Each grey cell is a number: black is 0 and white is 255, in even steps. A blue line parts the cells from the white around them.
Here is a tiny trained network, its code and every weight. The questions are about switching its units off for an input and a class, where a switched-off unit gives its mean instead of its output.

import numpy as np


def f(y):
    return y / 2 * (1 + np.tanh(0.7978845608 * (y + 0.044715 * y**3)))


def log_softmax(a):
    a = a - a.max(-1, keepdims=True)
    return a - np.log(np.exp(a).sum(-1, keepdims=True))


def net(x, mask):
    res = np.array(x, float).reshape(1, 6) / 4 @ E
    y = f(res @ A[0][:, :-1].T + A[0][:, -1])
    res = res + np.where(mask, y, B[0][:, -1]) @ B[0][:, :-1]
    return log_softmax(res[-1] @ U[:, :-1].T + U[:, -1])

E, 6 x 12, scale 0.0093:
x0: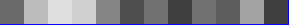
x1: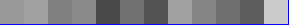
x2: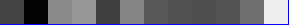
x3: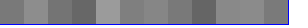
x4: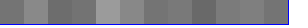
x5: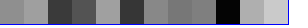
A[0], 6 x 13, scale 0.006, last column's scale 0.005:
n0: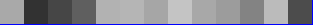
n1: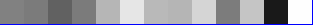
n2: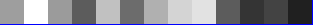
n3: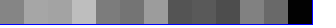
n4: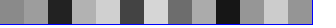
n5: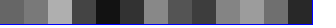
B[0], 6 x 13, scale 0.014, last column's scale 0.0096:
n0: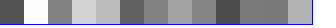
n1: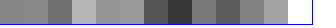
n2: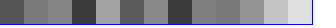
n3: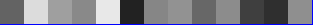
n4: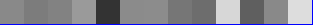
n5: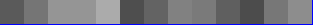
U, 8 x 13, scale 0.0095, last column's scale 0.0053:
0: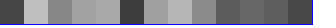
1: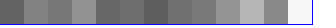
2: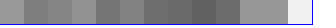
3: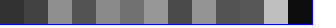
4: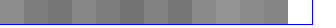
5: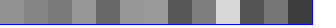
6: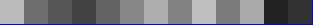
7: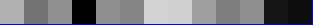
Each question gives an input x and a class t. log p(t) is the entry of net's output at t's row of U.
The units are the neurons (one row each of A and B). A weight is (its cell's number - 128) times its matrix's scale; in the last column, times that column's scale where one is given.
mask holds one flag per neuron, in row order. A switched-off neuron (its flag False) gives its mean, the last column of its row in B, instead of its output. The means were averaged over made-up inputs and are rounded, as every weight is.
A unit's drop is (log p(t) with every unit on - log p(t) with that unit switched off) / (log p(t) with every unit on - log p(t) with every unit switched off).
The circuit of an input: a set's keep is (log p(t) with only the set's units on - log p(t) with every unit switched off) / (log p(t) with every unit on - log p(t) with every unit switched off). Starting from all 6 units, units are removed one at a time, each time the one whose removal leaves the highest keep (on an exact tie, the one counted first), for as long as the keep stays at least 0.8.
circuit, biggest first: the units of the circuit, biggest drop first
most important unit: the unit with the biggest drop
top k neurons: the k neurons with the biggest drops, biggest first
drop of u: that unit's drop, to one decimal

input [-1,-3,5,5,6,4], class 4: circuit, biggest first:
n2, n1
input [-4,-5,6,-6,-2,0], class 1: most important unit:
n2
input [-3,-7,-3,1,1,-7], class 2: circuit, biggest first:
n1, n4
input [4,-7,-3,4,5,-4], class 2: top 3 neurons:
n1, n4, n0
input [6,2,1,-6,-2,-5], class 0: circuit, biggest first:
n4, n3
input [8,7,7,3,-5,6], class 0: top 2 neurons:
n3, n5
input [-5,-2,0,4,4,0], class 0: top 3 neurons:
n0, n4, n2
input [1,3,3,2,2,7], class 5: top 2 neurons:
n4, n2
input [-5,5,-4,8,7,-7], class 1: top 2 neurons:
n4, n1
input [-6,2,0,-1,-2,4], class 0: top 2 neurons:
n0, n1
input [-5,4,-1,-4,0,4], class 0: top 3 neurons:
n0, n1, n2
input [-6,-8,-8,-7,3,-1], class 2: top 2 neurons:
n1, n0
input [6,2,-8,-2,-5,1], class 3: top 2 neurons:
n2, n0
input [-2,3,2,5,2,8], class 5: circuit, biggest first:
n4
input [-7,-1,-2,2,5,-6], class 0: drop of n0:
1.0
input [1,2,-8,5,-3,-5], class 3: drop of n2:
0.7
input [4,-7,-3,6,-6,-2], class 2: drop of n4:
0.3
